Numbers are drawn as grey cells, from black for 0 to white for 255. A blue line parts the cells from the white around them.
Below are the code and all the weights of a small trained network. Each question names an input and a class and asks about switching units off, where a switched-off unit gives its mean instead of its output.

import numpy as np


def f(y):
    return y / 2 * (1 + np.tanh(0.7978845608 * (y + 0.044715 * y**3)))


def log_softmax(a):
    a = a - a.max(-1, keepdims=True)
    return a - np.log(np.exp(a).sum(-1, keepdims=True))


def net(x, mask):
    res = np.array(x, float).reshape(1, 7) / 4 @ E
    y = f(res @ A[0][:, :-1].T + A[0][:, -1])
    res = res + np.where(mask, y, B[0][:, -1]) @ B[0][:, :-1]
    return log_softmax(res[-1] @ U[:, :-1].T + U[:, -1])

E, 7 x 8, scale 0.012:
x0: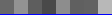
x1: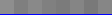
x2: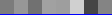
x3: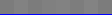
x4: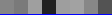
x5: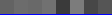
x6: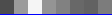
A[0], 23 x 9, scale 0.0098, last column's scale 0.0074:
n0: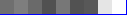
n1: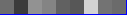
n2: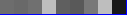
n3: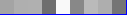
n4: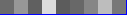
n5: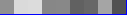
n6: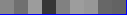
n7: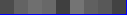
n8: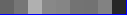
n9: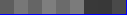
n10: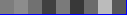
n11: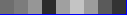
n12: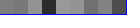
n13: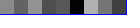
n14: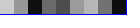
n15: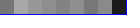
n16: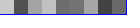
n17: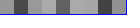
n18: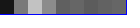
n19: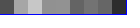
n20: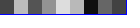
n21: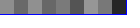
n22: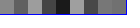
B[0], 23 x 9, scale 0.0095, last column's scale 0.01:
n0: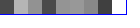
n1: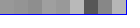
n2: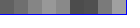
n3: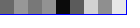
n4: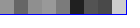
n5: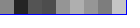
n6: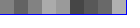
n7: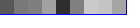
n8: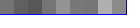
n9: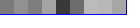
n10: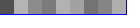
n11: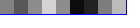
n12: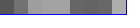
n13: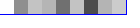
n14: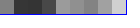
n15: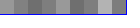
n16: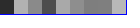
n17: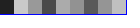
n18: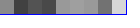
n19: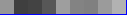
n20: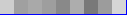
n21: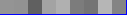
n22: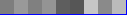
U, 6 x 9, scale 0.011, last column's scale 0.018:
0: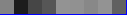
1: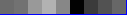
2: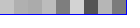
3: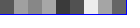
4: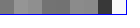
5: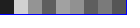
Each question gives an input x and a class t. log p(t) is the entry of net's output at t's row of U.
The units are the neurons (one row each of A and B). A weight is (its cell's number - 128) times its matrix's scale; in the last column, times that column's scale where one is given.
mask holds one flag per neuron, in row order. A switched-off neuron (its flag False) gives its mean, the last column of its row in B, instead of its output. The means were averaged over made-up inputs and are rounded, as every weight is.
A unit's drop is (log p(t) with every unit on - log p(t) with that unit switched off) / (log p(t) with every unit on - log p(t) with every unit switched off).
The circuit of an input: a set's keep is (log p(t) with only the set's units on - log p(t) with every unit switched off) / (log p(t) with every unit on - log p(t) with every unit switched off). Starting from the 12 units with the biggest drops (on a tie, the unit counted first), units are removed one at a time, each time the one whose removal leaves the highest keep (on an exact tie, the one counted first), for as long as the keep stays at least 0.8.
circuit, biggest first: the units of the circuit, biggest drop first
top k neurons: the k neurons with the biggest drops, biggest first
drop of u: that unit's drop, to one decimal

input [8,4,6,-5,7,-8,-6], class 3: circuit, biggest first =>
n3
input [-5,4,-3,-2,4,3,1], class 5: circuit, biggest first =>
n17, n16
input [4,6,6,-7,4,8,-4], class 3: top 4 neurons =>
n22, n9, n7, n13
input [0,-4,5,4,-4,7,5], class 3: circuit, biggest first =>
n9, n7
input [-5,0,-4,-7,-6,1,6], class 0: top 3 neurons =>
n18, n5, n19
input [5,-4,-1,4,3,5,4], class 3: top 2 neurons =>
n7, n22
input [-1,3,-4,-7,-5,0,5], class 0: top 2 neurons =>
n5, n18
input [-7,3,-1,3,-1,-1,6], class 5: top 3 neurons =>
n17, n16, n14
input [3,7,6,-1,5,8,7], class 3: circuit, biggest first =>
n22, n9
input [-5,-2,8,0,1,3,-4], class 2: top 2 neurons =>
n20, n0
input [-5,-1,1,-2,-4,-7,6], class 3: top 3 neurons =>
n3, n14, n0
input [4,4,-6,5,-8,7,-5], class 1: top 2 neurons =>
n4, n2
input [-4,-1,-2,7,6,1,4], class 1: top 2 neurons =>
n11, n6
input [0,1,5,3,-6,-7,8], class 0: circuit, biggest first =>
n5
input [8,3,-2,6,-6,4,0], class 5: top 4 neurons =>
n0, n10, n11, n6
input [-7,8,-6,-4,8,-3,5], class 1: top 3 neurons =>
n11, n6, n0
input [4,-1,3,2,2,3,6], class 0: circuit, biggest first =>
n18, n5
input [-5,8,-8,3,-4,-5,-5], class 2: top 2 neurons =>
n13, n1
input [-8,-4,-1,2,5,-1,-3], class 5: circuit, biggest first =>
n17, n16
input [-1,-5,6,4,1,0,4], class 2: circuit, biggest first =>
n20
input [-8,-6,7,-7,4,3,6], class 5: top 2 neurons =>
n17, n13
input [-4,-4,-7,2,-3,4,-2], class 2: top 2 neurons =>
n13, n1
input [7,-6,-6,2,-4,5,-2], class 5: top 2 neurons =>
n0, n10
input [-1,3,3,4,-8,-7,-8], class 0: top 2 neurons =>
n14, n11
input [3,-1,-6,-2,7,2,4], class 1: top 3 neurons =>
n11, n6, n12
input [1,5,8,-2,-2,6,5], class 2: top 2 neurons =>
n20, n3
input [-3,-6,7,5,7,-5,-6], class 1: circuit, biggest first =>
n11
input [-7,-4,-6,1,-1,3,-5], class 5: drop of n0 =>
-0.1
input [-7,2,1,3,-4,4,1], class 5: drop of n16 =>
0.3
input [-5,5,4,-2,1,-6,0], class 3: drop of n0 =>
0.2
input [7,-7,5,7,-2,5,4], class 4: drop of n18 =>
0.5
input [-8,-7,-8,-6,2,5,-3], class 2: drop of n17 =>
0.0
